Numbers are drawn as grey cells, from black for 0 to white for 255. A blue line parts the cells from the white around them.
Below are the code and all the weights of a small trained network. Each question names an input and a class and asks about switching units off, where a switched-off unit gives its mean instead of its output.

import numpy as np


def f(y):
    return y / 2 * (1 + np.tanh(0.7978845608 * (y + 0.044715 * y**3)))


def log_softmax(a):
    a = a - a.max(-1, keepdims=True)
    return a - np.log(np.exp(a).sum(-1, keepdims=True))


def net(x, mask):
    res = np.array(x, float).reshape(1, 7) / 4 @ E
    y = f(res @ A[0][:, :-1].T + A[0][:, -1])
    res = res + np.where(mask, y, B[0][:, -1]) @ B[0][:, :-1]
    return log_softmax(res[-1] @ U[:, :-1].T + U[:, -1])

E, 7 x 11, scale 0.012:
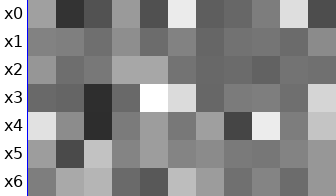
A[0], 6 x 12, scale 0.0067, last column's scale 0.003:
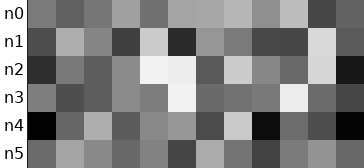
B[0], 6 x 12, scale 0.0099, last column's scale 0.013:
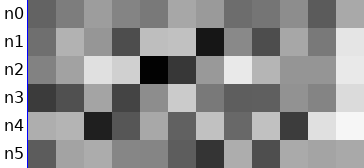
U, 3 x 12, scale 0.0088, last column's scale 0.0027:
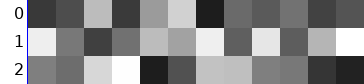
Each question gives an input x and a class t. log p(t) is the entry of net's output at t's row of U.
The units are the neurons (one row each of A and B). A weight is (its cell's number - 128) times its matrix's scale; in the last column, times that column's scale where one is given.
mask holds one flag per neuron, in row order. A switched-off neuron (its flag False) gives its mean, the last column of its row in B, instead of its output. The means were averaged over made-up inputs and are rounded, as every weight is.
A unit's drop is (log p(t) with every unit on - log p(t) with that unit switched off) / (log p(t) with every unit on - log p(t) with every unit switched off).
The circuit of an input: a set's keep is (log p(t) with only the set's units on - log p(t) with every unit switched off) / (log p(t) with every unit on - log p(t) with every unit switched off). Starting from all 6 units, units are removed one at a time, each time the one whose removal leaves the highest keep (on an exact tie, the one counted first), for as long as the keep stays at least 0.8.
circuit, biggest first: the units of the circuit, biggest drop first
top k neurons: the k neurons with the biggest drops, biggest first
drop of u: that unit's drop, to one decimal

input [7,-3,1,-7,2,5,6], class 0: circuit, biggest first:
n2
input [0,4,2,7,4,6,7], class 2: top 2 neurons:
n2; n4
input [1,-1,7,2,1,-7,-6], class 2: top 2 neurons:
n4; n1
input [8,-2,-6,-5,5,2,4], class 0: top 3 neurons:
n4; n3; n2
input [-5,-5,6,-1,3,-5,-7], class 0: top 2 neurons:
n4; n1
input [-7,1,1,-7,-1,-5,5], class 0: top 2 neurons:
n2; n1
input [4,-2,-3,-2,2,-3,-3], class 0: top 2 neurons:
n4; n2
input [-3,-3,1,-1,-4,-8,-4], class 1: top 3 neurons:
n4; n3; n2
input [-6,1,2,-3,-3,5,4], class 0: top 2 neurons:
n2; n1
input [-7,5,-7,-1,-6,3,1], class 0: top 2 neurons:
n1; n5
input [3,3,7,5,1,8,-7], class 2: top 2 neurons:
n2; n1
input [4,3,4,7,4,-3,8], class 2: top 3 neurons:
n2; n4; n1
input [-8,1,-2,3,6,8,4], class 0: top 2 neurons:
n1; n4
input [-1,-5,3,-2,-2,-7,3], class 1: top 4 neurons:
n2; n1; n3; n0
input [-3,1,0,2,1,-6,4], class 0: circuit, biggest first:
n4
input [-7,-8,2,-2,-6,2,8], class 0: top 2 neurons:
n1; n5
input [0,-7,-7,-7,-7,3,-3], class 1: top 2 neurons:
n4; n2
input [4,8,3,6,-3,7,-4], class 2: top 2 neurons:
n2; n1
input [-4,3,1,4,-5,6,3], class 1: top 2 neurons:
n4; n3
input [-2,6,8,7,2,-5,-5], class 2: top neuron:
n2
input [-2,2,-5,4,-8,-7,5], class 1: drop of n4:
1.1
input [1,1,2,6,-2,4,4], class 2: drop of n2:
0.8
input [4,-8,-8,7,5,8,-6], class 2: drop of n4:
0.2
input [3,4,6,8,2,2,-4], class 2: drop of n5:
0.0
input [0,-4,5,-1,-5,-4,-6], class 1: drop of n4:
0.2
